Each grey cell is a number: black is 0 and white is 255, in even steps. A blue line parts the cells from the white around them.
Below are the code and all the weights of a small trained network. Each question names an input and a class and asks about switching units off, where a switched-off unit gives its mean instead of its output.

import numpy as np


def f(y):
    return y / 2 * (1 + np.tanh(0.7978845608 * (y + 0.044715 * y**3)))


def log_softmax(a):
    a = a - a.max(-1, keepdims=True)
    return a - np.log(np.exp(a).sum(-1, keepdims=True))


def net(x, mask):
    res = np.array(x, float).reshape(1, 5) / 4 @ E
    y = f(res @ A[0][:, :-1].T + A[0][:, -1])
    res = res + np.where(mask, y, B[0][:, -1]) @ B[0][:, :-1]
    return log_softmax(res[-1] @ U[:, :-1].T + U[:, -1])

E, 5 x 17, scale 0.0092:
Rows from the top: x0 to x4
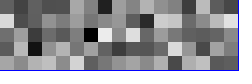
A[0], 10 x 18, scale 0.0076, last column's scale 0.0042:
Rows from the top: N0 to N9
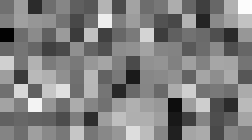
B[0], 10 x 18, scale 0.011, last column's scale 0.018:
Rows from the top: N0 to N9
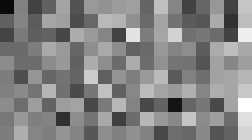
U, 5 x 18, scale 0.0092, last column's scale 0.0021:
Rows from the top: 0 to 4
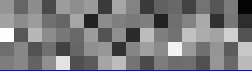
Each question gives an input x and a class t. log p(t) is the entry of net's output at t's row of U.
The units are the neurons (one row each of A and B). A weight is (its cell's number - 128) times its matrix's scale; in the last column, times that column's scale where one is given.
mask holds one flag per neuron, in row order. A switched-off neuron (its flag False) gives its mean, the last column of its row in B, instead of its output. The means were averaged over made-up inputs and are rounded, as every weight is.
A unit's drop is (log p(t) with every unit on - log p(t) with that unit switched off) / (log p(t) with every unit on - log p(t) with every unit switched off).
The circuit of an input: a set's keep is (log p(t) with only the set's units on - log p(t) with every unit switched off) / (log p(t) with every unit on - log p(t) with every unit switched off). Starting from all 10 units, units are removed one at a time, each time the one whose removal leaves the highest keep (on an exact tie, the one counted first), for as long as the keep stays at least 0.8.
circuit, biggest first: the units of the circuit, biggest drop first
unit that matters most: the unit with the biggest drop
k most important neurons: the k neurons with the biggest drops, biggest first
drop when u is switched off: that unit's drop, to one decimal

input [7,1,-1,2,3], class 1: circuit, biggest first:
N0, N2
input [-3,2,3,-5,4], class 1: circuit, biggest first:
N0
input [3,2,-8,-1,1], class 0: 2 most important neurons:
N8, N6
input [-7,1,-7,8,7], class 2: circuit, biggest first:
N2, N0
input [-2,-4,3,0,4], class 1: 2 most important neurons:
N0, N3
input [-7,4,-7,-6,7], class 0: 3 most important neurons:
N7, N8, N6
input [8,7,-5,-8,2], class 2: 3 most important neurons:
N2, N5, N0
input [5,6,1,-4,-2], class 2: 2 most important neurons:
N2, N0
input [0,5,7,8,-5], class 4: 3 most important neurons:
N2, N0, N8
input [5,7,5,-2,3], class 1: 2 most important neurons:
N2, N6
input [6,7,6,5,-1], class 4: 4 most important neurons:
N2, N8, N0, N6
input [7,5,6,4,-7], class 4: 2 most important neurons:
N2, N0
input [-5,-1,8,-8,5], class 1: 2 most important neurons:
N8, N9
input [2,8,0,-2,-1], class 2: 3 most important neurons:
N2, N7, N0
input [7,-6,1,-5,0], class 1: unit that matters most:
N7
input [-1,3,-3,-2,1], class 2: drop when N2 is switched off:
0.3
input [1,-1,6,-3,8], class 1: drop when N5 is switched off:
0.0
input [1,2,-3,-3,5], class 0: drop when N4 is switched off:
0.1
